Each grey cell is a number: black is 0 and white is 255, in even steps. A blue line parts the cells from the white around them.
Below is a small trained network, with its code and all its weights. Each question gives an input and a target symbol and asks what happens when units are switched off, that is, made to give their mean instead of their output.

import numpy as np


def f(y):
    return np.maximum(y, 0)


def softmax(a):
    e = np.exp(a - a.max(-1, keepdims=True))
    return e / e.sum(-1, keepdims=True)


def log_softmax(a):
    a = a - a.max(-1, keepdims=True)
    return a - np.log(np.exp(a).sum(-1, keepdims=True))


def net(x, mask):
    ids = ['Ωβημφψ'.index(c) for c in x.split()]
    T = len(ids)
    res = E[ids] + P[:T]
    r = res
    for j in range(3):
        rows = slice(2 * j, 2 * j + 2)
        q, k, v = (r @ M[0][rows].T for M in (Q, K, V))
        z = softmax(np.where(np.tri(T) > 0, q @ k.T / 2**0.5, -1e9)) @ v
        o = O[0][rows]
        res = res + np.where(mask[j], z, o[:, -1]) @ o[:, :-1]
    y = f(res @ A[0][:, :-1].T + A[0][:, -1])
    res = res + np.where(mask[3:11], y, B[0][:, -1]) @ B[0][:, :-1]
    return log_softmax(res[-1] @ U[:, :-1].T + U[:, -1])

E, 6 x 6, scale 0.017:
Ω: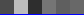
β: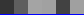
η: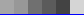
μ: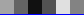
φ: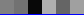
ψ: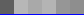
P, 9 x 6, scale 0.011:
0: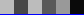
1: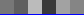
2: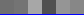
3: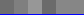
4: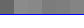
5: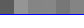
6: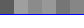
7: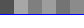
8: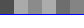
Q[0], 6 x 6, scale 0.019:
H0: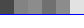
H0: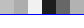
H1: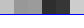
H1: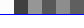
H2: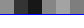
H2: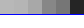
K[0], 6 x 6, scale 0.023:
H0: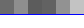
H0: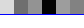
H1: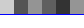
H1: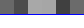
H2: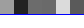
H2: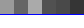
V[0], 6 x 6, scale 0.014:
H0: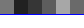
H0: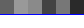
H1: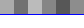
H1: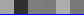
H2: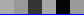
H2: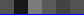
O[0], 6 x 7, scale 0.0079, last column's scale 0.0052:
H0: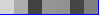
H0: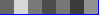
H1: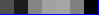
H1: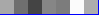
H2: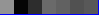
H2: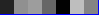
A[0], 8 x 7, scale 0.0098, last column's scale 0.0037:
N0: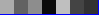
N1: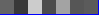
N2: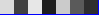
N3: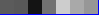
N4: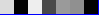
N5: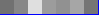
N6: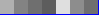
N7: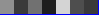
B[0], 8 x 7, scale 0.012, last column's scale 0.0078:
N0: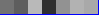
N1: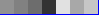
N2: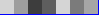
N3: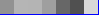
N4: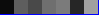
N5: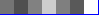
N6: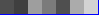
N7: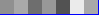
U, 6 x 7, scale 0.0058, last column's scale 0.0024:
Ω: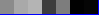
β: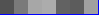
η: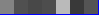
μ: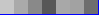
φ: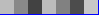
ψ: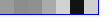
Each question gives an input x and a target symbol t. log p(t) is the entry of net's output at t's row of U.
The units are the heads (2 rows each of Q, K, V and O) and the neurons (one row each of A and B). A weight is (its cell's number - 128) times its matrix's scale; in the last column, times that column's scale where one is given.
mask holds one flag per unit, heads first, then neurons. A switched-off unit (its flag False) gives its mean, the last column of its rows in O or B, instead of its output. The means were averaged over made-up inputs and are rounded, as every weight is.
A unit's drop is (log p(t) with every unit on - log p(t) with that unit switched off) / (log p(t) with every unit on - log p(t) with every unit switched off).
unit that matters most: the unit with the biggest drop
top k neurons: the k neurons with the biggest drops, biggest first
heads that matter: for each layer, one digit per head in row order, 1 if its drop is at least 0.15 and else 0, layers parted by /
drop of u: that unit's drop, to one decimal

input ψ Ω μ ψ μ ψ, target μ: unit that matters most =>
H1
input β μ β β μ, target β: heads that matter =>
001
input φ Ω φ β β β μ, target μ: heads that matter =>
011
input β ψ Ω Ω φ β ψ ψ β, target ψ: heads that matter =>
011
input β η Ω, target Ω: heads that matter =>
110
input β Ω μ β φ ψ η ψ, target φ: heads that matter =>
011
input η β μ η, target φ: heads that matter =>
110
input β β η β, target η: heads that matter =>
111
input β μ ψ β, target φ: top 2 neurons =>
[N1 N0]
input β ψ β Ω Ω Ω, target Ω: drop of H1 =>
0.5
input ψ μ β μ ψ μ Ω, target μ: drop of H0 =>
0.1
